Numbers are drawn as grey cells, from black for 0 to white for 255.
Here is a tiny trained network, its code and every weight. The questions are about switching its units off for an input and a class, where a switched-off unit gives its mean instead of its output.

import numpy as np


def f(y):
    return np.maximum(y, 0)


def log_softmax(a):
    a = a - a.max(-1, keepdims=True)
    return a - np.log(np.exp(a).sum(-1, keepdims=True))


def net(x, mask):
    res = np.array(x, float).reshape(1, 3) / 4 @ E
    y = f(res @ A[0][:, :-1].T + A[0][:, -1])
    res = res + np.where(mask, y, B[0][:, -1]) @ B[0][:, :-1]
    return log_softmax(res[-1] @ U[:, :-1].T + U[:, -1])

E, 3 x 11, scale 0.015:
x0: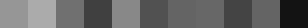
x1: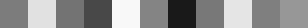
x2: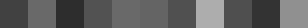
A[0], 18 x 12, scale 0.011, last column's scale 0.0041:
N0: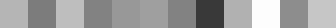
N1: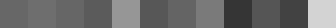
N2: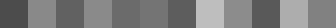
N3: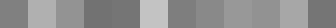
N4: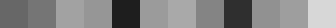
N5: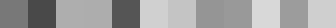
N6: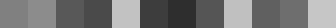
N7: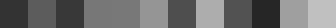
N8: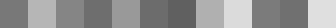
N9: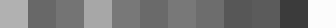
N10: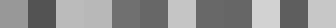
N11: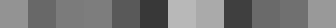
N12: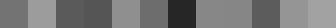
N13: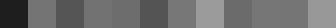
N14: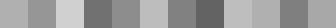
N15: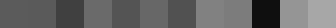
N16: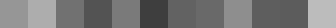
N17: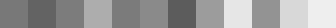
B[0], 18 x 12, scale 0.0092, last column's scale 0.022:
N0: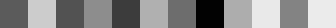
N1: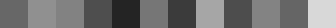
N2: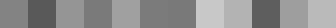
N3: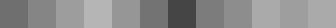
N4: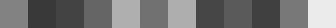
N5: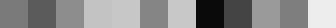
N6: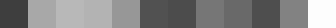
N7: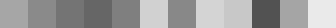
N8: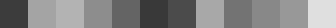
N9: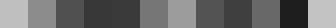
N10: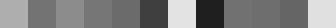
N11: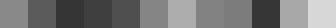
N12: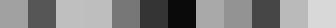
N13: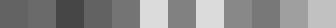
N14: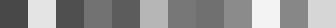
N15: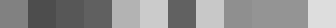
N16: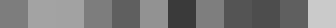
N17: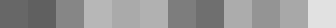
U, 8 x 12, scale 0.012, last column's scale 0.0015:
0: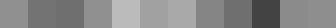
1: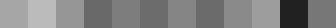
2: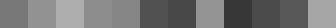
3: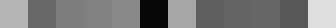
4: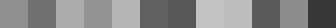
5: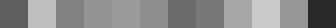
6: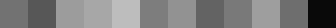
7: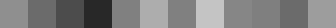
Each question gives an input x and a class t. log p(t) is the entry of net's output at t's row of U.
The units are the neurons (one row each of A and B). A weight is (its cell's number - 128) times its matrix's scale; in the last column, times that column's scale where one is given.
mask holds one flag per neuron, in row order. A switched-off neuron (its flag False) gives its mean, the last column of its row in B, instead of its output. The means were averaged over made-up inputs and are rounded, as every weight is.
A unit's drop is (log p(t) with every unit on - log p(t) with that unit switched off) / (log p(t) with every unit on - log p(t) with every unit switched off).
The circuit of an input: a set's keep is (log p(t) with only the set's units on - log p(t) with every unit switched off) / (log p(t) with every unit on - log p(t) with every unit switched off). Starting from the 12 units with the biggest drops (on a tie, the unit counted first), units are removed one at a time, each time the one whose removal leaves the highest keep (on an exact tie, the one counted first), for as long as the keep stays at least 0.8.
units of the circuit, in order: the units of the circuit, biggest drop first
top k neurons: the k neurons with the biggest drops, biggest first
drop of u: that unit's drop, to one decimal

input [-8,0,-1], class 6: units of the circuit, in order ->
(N5)
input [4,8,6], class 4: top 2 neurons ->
(N7 N12)
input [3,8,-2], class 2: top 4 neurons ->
(N6 N12 N16 N8)
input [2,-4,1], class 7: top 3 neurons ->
(N6 N5 N12)
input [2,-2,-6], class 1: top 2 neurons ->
(N0 N14)
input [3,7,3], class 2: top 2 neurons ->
(N6 N16)
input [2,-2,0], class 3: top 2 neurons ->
(N7 N15)
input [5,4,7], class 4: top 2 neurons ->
(N7 N15)
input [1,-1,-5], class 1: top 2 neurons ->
(N10 N17)
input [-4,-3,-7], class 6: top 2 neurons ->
(N5 N10)
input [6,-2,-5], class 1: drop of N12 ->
0.1
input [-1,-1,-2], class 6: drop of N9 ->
0.2
